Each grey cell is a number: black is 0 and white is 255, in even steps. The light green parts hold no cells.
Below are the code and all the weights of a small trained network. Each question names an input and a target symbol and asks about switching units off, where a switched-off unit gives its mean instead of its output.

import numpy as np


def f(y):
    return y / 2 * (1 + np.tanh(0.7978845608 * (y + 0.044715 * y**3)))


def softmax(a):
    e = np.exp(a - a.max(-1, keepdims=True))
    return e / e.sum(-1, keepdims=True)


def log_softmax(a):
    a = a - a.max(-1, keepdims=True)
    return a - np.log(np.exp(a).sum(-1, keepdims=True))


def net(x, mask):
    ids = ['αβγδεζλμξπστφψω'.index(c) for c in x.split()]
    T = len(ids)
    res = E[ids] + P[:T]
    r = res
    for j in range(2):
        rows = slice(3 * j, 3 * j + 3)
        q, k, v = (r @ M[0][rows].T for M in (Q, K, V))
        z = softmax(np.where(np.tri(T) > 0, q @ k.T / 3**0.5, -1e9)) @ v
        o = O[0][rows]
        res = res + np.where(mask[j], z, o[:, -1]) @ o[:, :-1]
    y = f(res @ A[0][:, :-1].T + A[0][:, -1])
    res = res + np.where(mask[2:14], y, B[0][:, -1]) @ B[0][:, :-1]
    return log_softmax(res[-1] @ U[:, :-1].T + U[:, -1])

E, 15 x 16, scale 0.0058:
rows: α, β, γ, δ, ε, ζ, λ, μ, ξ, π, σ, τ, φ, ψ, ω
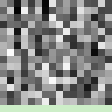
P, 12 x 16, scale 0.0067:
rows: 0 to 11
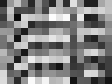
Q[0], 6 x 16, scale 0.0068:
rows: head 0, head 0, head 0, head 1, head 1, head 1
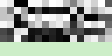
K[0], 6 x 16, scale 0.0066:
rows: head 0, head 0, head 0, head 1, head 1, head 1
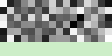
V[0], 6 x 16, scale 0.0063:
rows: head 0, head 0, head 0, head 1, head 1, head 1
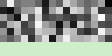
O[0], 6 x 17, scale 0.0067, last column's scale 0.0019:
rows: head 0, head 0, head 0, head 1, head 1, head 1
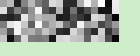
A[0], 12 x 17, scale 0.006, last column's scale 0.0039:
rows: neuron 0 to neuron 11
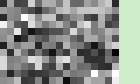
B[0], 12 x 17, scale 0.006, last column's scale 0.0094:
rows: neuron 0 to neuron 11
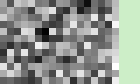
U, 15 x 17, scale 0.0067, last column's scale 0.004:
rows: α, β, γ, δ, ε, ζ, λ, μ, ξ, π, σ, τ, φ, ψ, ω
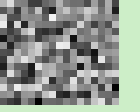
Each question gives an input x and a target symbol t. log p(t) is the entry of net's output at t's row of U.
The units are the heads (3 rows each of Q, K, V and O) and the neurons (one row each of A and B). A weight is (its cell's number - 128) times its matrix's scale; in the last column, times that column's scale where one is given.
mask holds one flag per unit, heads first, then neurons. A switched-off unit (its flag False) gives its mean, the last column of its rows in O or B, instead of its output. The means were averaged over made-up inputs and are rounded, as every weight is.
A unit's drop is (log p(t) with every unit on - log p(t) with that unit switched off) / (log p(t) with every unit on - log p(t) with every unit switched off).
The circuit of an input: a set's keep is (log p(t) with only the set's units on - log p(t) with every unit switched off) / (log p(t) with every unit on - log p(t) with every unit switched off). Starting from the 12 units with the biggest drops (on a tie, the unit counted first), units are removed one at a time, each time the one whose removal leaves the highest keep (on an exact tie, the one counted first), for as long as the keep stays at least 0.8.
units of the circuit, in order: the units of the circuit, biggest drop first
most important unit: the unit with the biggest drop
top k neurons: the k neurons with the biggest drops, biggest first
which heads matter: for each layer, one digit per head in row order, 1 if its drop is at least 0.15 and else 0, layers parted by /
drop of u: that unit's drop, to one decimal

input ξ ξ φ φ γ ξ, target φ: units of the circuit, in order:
(head 0; neuron 2; neuron 0; neuron 8)
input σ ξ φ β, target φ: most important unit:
head 1
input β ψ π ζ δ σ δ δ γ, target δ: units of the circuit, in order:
(head 0; neuron 9)
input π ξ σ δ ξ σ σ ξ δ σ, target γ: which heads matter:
10
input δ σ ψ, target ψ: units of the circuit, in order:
(head 0; neuron 8)
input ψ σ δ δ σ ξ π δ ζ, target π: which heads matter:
10
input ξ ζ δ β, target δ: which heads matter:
10
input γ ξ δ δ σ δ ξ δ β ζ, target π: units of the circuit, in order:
(head 1; neuron 6)
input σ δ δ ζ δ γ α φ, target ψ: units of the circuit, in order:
(head 0; neuron 0; neuron 1)
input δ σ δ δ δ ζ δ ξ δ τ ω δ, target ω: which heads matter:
01
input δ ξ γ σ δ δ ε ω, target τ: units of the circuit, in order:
(head 1; neuron 10; neuron 1)
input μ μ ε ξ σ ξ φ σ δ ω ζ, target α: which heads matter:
11
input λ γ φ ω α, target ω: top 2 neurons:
(neuron 9; neuron 11)
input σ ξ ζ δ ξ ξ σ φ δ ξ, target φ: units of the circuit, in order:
(head 1; head 0; neuron 2)
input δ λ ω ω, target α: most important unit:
neuron 7
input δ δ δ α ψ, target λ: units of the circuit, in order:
(head 0; neuron 8)
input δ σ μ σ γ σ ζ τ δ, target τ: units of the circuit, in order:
(head 1; neuron 6; head 0)
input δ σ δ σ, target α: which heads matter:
10
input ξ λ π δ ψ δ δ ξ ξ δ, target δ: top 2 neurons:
(neuron 7; neuron 9)
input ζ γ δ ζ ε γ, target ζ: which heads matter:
01
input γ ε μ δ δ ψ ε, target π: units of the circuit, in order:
(head 1; neuron 6)
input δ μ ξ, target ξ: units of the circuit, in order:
(head 0; neuron 3)
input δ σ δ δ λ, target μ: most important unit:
neuron 0
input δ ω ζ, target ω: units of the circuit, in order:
(head 1; neuron 8)
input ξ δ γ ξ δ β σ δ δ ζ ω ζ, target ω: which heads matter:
01
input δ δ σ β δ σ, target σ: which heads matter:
11
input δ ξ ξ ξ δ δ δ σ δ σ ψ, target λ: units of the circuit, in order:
(head 0; neuron 8; neuron 3)
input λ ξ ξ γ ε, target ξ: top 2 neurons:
(neuron 10; neuron 3)
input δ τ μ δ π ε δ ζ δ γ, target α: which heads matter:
10
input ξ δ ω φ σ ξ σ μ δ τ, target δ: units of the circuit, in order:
(head 0; head 1; neuron 7)
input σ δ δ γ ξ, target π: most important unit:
neuron 1
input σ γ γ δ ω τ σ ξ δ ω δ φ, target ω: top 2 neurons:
(neuron 8; neuron 9)
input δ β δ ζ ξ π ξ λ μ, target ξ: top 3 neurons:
(neuron 3; neuron 11; neuron 9)
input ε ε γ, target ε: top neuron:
(neuron 2)
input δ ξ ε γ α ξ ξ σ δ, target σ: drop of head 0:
0.6
